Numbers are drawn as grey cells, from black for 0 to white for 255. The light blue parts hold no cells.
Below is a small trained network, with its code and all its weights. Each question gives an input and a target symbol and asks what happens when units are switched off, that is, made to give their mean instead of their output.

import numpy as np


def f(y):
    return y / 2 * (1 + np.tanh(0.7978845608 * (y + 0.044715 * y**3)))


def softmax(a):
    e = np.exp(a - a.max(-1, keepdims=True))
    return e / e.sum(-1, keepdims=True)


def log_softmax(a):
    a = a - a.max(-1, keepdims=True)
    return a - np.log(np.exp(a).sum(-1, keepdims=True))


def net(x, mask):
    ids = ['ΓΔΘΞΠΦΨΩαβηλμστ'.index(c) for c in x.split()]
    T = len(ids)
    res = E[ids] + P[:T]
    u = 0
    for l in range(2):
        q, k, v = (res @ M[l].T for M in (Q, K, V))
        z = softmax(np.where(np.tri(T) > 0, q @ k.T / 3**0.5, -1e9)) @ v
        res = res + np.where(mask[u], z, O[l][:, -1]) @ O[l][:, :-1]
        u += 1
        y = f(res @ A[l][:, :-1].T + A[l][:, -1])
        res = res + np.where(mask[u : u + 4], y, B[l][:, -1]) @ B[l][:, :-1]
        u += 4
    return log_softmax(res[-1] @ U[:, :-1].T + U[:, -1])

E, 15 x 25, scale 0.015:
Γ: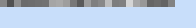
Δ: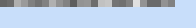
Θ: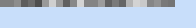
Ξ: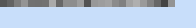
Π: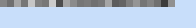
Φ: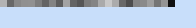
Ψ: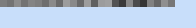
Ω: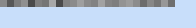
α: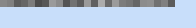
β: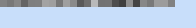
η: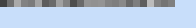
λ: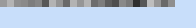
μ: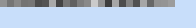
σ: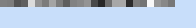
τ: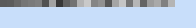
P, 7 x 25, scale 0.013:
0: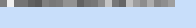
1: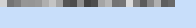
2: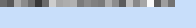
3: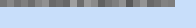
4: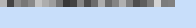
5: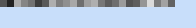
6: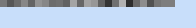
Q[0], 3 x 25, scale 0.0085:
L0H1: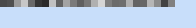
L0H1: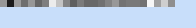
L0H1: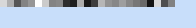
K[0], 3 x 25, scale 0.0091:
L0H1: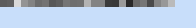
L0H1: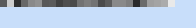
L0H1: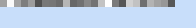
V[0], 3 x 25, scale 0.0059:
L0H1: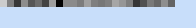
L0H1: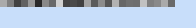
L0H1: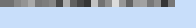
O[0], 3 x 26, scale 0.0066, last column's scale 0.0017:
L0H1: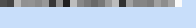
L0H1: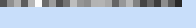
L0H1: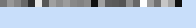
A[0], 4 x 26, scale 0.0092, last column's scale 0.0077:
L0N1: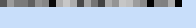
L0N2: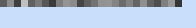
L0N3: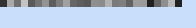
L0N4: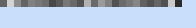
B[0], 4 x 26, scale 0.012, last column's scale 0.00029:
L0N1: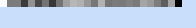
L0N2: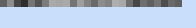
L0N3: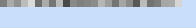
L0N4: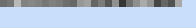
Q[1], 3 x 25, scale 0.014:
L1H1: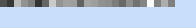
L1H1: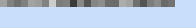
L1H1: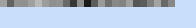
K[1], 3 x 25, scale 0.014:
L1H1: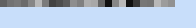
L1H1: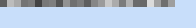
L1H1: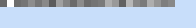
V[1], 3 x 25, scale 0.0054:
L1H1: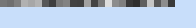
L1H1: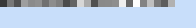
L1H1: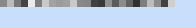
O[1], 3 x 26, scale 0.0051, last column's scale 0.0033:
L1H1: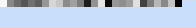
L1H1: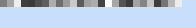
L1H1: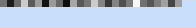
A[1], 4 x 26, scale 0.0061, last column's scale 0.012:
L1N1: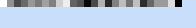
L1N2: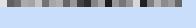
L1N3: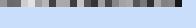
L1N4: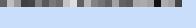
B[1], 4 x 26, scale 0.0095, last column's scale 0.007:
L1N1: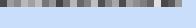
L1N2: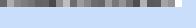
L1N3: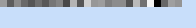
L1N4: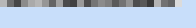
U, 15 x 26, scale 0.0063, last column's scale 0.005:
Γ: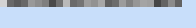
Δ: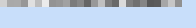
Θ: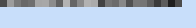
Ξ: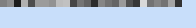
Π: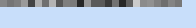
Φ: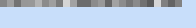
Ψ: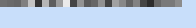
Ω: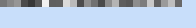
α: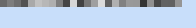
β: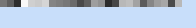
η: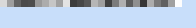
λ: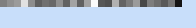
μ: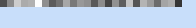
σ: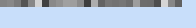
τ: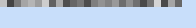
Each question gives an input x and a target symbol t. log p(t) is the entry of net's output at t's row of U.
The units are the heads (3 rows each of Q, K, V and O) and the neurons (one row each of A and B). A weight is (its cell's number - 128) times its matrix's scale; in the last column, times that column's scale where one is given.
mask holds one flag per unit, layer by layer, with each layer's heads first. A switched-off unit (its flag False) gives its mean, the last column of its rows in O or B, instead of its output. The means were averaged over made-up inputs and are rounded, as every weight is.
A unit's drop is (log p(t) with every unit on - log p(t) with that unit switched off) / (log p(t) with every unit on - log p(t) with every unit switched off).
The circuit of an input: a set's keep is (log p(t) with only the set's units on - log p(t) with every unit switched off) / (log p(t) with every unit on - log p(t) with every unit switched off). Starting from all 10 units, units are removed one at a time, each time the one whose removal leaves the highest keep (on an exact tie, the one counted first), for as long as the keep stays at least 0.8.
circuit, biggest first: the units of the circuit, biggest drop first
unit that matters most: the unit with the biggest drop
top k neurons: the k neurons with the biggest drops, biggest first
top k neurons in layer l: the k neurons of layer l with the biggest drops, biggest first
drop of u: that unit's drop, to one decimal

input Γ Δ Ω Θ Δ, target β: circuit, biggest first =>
L1H1, L0N1
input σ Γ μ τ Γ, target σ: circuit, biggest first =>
L1H1, L1N2
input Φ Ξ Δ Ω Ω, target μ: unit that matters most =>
L1N2
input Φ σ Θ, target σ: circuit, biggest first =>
L1H1, L1N2, L0H1
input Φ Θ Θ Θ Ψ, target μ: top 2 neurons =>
L1N2, L1N1
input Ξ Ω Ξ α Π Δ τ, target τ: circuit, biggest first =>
L1N4, L1H1, L0H1
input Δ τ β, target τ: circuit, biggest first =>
L1N4, L1H1
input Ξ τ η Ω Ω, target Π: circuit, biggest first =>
L1H1, L0H1, L0N3, L0N2
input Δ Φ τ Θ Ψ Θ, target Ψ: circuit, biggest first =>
L1H1, L1N2, L0H1
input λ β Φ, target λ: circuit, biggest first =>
L0H1, L1H1
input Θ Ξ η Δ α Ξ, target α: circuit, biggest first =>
L0H1, L1N2
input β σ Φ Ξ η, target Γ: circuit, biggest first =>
L1N3, L1H1, L1N2
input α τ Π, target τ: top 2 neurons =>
L1N4, L1N2
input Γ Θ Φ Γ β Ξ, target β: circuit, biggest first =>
L1H1
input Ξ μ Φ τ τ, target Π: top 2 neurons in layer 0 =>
L0N3, L0N2
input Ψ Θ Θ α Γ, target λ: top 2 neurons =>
L1N1, L1N3
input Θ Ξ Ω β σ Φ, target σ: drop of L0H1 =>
0.2
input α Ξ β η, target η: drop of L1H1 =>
0.6
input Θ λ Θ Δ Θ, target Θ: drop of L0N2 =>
0.0
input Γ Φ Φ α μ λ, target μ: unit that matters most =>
L0H1
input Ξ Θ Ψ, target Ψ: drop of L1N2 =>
0.3
